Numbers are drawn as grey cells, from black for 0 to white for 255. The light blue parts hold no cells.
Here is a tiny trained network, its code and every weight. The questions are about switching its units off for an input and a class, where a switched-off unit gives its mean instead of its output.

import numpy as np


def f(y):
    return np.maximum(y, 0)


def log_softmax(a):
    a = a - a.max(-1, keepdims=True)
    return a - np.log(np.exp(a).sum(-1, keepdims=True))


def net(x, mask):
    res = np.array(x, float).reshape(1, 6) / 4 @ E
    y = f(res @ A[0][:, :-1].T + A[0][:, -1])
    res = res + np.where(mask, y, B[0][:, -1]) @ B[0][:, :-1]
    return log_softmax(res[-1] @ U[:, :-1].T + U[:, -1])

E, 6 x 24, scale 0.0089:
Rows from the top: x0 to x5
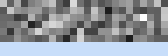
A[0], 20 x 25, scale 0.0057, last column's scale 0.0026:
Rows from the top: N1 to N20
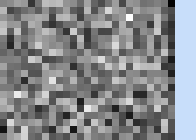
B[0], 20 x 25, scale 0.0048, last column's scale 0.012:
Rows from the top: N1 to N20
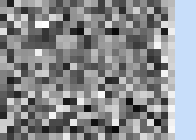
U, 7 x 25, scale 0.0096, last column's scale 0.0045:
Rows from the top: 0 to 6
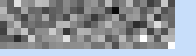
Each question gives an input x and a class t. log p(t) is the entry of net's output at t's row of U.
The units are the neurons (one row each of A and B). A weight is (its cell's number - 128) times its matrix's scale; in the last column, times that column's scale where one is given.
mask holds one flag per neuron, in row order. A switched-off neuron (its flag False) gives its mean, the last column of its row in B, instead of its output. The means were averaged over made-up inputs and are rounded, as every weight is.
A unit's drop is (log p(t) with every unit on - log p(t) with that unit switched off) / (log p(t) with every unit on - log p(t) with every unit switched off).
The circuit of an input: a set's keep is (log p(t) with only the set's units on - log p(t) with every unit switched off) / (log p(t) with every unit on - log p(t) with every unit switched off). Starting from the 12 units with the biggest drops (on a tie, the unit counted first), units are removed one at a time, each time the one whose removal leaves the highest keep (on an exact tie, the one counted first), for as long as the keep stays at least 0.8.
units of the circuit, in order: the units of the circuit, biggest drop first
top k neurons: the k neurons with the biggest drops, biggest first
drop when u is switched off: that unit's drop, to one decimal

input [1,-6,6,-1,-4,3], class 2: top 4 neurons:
N10, N14, N2, N20
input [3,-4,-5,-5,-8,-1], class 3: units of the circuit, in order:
N16
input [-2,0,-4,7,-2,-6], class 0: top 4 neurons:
N11, N1, N17, N13
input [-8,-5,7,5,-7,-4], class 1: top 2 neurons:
N19, N14
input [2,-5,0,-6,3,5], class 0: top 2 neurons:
N4, N18
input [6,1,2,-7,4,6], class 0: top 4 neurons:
N4, N9, N19, N15
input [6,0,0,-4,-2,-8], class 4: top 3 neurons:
N15, N3, N19
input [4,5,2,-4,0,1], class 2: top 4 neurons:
N18, N19, N8, N1
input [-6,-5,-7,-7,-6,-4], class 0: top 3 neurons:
N4, N9, N5
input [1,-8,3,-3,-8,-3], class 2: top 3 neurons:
N10, N2, N7
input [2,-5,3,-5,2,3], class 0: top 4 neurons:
N18, N4, N9, N14
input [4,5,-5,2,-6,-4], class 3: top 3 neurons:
N16, N19, N10
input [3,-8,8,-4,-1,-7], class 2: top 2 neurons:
N10, N2
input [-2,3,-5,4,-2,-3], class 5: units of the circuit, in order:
N14, N20
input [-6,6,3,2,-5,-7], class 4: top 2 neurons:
N15, N3
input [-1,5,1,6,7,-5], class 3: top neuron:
N7
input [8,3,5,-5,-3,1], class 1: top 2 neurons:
N5, N12
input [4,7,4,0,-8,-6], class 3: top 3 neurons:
N16, N10, N2
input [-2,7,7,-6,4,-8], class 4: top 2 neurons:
N15, N3
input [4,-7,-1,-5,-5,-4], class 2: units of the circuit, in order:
N10
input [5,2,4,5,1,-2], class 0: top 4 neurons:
N19, N14, N8, N13
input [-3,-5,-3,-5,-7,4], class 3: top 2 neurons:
N16, N18
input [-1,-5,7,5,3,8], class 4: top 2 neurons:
N17, N14
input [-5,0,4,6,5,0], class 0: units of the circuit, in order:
N8, N14
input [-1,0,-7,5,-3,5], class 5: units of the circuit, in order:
N14, N20
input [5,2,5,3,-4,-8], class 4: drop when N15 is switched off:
0.4
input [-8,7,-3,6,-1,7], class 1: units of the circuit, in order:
N19
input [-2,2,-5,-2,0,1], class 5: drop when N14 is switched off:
0.2
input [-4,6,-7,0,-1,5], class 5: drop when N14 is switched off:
0.7
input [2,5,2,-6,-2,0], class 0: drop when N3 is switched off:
0.0
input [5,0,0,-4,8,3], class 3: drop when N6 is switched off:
0.1
